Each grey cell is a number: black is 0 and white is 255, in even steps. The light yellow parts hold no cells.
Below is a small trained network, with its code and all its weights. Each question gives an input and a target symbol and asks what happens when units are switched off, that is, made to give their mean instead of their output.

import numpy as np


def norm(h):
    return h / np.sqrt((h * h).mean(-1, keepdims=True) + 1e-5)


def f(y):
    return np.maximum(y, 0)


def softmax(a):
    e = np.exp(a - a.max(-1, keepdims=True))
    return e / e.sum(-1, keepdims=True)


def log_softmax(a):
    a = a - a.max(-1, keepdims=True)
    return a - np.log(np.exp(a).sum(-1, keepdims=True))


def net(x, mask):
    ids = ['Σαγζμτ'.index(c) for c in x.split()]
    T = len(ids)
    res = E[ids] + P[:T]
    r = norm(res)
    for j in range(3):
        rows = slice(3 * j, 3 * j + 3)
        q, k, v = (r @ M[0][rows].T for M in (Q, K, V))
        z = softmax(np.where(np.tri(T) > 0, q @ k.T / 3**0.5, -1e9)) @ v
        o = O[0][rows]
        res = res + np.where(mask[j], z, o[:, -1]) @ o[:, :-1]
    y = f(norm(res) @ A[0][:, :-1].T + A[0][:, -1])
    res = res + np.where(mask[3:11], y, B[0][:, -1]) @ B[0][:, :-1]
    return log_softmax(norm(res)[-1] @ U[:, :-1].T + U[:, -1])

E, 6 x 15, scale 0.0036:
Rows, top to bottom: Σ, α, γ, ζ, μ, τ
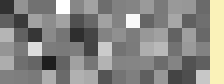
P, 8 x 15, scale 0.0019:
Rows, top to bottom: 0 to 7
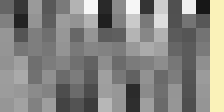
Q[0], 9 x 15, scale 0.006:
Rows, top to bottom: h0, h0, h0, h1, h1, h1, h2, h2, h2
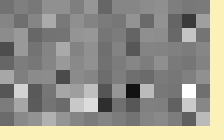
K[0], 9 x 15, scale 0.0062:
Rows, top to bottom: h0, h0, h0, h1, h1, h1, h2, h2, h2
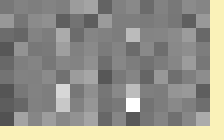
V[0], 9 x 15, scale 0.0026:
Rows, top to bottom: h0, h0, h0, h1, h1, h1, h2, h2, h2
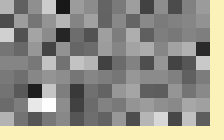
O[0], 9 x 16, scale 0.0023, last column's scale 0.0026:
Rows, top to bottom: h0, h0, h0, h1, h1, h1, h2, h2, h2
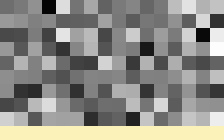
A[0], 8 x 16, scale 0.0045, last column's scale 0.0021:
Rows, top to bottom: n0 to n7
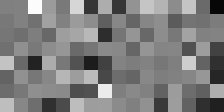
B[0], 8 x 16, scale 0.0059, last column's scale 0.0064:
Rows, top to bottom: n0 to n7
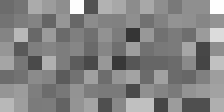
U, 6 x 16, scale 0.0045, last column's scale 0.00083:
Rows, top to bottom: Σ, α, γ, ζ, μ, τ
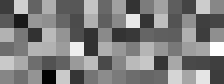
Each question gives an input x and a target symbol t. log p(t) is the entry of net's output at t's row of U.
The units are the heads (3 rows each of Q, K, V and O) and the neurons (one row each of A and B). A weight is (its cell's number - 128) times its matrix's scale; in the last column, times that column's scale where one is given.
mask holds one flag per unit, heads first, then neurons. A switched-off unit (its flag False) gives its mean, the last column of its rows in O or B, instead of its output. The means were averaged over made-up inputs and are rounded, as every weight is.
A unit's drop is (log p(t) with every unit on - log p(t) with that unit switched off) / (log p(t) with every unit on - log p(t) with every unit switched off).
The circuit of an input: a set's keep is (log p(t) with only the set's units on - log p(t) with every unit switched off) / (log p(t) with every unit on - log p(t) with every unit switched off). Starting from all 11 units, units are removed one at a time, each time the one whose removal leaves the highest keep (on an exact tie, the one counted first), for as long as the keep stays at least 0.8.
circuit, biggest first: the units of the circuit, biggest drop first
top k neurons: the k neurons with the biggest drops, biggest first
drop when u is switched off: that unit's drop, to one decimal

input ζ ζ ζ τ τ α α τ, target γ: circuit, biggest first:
h1, n0, n3
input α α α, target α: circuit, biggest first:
h2
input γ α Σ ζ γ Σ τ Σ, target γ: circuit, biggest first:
h0, n0, n3
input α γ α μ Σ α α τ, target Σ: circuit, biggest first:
n0, n4
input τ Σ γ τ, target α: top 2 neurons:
n0, n3
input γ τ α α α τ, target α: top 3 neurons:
n0, n2, n3
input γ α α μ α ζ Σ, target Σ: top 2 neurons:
n0, n2
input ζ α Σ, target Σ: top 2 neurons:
n2, n0
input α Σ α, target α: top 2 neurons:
n0, n4
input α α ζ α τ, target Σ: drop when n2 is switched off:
0.1
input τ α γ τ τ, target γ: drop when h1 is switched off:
1.6
